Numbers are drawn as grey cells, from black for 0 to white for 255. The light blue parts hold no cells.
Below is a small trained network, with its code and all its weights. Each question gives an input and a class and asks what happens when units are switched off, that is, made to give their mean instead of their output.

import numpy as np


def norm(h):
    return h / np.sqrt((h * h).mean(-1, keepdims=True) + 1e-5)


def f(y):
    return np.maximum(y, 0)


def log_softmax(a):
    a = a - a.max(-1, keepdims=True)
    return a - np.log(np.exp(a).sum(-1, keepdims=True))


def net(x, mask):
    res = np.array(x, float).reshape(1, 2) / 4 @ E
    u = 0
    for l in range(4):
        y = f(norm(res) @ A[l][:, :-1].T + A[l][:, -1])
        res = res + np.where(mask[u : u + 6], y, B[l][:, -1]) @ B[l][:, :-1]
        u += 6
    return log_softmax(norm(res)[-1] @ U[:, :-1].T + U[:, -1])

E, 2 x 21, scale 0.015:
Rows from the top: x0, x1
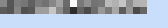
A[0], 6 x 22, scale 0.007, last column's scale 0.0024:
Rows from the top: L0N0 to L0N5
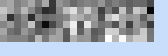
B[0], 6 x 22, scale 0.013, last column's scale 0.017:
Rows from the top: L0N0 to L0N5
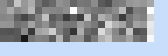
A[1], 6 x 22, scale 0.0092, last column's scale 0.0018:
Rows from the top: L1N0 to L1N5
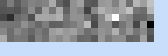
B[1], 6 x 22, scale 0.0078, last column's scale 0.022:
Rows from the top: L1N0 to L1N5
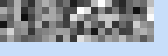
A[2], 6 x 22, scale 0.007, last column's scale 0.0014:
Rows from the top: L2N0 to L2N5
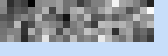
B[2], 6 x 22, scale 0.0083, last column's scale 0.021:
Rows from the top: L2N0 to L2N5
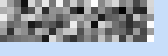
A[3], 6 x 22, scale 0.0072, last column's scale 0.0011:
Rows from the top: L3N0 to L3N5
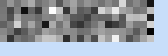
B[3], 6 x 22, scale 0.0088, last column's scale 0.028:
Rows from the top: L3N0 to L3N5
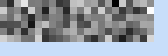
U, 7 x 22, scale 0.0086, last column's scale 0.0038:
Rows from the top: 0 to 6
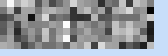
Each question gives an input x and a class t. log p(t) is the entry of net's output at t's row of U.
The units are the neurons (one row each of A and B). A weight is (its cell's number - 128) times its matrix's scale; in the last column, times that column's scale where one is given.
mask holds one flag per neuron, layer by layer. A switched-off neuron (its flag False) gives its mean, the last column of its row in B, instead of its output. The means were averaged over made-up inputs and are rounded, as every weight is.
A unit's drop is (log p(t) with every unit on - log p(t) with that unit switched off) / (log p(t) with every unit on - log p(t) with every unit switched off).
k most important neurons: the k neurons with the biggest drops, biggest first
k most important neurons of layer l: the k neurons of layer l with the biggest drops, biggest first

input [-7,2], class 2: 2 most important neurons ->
(L1N2, L0N5)
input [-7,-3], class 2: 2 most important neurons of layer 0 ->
(L0N1, L0N3)
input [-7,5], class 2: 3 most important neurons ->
(L1N2, L0N5, L0N4)
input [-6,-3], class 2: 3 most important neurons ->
(L0N1, L2N0, L3N1)
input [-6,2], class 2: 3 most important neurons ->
(L1N2, L0N5, L0N4)
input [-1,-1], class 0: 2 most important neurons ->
(L0N4, L0N5)
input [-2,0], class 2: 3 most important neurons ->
(L1N2, L0N4, L0N5)
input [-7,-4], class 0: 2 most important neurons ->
(L2N5, L0N4)
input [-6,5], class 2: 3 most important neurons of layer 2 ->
(L2N0, L2N3, L2N5)
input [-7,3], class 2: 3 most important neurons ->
(L1N2, L0N5, L0N4)
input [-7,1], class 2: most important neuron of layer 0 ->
(L0N5)
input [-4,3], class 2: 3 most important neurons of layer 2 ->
(L2N0, L2N3, L2N5)
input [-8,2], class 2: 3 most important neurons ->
(L1N2, L0N5, L3N1)
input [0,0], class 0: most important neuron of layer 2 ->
(L2N2)
